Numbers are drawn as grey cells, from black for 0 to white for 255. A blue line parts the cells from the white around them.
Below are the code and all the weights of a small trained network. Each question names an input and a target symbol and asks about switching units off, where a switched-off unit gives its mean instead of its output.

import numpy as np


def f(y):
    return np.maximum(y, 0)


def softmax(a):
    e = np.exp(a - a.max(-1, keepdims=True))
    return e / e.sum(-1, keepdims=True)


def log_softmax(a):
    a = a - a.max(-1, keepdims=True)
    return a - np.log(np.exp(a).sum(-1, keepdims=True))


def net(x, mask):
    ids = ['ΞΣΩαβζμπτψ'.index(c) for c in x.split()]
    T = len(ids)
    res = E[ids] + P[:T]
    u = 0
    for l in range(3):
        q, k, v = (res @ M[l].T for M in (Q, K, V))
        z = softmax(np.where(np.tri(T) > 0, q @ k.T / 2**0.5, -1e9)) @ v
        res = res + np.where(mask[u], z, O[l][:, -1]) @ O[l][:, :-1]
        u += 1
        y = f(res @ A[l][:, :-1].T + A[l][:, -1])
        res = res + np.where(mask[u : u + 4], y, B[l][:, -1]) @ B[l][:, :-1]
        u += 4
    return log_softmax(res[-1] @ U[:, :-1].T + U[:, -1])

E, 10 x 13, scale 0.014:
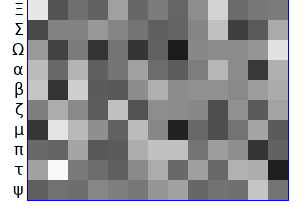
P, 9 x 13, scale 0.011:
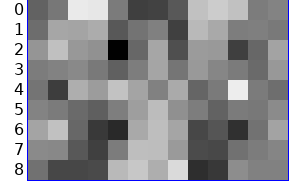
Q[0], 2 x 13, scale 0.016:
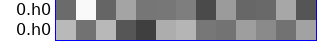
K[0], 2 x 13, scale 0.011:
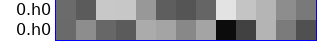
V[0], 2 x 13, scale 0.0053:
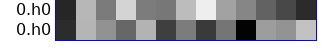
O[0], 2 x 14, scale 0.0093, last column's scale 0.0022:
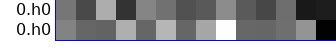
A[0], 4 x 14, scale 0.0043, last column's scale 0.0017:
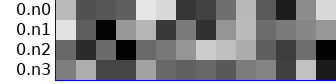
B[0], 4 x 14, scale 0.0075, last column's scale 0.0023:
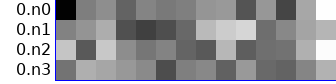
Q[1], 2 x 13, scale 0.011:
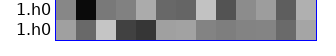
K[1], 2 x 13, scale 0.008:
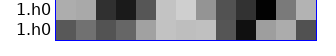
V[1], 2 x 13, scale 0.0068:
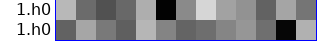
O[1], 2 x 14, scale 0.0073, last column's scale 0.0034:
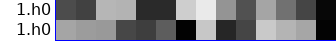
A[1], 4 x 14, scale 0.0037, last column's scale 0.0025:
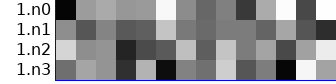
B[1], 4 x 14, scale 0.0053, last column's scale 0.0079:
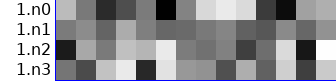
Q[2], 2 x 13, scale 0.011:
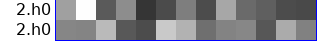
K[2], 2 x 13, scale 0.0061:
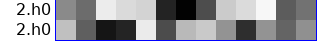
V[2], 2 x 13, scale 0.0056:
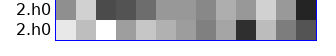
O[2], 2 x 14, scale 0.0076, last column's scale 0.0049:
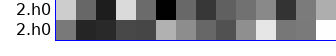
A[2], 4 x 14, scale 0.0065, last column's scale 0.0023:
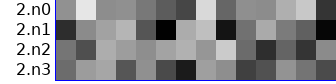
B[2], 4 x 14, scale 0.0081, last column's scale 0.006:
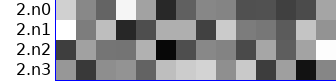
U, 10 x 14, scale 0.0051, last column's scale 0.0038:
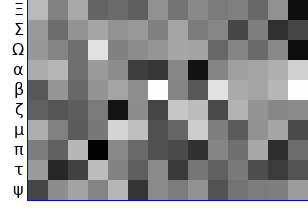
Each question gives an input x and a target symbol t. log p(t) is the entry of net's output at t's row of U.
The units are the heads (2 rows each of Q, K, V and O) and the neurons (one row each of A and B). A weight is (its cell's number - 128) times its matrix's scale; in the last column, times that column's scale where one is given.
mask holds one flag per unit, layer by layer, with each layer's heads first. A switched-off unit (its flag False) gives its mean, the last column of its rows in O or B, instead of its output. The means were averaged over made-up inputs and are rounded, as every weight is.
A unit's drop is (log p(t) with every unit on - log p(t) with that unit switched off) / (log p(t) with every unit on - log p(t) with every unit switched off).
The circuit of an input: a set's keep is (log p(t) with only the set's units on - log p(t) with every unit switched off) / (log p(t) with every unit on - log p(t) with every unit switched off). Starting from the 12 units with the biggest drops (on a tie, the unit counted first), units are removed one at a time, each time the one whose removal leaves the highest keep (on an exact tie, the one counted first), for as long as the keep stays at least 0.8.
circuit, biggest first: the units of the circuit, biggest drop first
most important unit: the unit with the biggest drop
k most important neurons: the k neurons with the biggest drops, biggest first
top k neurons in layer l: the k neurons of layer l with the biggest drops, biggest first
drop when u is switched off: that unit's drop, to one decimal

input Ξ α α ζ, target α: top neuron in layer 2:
2.n0
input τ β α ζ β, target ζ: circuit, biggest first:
0.h0, 1.h0
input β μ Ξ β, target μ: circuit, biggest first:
1.h0, 0.h0, 0.n2
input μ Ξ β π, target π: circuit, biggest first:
0.h0, 1.h0
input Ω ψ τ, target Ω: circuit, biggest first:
0.h0, 2.n0, 2.h0
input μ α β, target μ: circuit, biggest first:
1.h0, 0.h0
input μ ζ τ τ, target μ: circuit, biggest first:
1.h0, 0.h0
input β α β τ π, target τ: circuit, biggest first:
2.h0, 0.h0
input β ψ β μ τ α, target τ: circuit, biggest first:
2.h0, 0.h0, 1.n3
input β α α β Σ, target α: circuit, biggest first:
1.h0, 0.h0
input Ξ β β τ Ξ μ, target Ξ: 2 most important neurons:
2.n1, 0.n1
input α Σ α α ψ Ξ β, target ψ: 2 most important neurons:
2.n2, 1.n2
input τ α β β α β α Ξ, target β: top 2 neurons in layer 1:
1.n3, 1.n0
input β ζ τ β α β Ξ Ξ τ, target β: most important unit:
0.h0
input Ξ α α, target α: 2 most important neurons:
0.n1, 2.n0
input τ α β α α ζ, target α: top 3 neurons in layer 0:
0.n0, 0.n2, 0.n3
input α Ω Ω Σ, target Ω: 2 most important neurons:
2.n0, 0.n1
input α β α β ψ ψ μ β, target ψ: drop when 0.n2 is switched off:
0.1
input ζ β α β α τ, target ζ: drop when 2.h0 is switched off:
0.1
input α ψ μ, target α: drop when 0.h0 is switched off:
0.3
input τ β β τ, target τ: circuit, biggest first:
2.h0
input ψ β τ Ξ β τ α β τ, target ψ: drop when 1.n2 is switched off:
0.1
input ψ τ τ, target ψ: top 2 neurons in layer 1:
1.n2, 1.n0
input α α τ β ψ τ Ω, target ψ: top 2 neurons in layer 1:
1.n2, 1.n0
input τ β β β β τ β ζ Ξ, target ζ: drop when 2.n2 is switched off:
0.0
